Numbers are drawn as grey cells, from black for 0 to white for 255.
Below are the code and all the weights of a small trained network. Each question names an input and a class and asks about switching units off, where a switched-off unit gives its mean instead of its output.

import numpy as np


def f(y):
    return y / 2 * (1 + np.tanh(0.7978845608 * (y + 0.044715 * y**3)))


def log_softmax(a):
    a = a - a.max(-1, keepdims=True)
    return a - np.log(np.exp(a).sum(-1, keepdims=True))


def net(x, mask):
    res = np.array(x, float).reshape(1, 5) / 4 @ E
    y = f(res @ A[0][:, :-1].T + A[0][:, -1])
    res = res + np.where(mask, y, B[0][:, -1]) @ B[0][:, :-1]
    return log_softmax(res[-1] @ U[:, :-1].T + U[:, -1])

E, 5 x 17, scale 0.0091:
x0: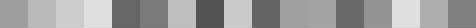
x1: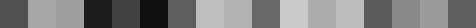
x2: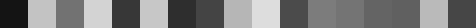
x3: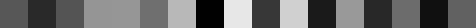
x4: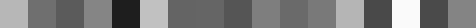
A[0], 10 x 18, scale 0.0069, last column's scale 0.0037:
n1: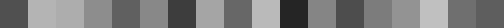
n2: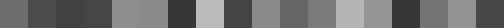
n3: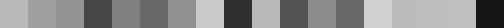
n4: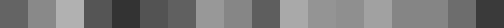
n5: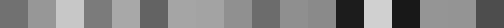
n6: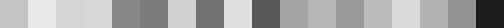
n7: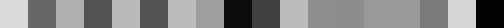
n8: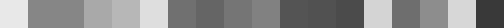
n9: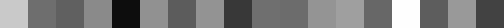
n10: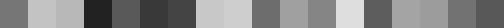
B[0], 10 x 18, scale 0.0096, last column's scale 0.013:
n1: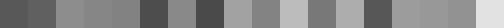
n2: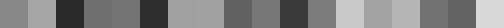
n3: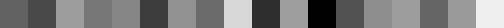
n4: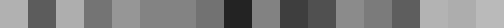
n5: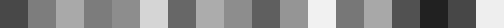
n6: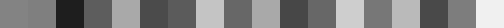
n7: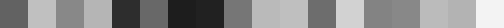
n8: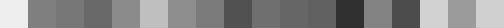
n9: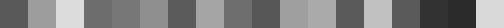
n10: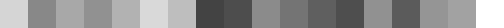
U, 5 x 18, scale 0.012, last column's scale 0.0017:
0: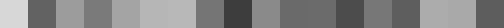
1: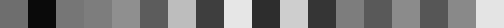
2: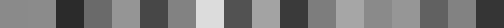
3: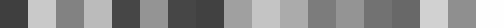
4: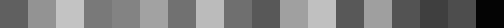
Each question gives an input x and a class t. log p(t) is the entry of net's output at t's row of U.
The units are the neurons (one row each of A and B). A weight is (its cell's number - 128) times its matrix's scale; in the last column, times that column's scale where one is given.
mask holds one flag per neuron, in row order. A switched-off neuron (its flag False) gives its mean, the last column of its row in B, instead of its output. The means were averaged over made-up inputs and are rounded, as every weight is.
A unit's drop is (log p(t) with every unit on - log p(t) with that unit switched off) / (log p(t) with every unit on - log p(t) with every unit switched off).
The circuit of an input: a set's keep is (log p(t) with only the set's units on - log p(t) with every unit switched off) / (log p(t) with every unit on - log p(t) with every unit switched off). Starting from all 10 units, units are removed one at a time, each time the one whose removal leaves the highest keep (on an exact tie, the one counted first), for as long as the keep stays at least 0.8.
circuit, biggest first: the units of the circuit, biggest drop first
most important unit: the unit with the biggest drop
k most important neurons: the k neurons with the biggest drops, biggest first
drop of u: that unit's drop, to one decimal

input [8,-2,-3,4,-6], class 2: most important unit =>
n6
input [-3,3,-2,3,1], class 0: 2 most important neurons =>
(n3; n6)
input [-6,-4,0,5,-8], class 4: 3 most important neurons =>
(n5; n6; n3)
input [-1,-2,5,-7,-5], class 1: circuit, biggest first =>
(n1; n3)
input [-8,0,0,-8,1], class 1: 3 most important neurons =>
(n3; n1; n6)
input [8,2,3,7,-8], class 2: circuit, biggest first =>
(n6; n3)
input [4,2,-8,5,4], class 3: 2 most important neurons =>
(n7; n3)
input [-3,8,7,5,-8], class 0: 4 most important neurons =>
(n10; n7; n9; n4)
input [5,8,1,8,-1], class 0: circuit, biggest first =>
(n10; n3)
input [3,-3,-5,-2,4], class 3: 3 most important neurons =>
(n7; n5; n10)
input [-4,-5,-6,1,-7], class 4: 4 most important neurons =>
(n5; n10; n1; n6)
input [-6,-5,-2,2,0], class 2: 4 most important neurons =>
(n10; n2; n4; n3)
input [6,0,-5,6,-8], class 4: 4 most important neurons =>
(n5; n3; n1; n2)
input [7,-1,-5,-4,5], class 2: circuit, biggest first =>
(n6)
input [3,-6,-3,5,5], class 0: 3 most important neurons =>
(n3; n8; n5)
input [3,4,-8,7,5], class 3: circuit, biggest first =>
(n7; n3)
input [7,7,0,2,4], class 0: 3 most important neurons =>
(n10; n2; n4)
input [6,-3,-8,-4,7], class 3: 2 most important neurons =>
(n7; n5)
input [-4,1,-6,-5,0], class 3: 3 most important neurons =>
(n7; n6; n1)
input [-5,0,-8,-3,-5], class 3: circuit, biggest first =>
(n7)
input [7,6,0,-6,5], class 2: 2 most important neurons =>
(n6; n8)
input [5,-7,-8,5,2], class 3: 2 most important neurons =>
(n7; n10)
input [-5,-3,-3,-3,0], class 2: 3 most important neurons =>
(n2; n10; n1)
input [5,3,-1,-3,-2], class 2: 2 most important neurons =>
(n6; n8)
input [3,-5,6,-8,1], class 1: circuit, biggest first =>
(n1; n3)
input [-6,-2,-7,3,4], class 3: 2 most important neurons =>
(n7; n6)
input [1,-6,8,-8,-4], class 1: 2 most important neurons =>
(n1; n3)
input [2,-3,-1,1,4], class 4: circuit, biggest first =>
(n9)
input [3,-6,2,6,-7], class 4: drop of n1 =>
0.2
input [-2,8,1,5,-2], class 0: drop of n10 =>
0.1
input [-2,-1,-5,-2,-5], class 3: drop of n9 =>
0.4
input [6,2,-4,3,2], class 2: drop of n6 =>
0.5
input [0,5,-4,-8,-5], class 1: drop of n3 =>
1.4
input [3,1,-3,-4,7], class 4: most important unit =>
n9
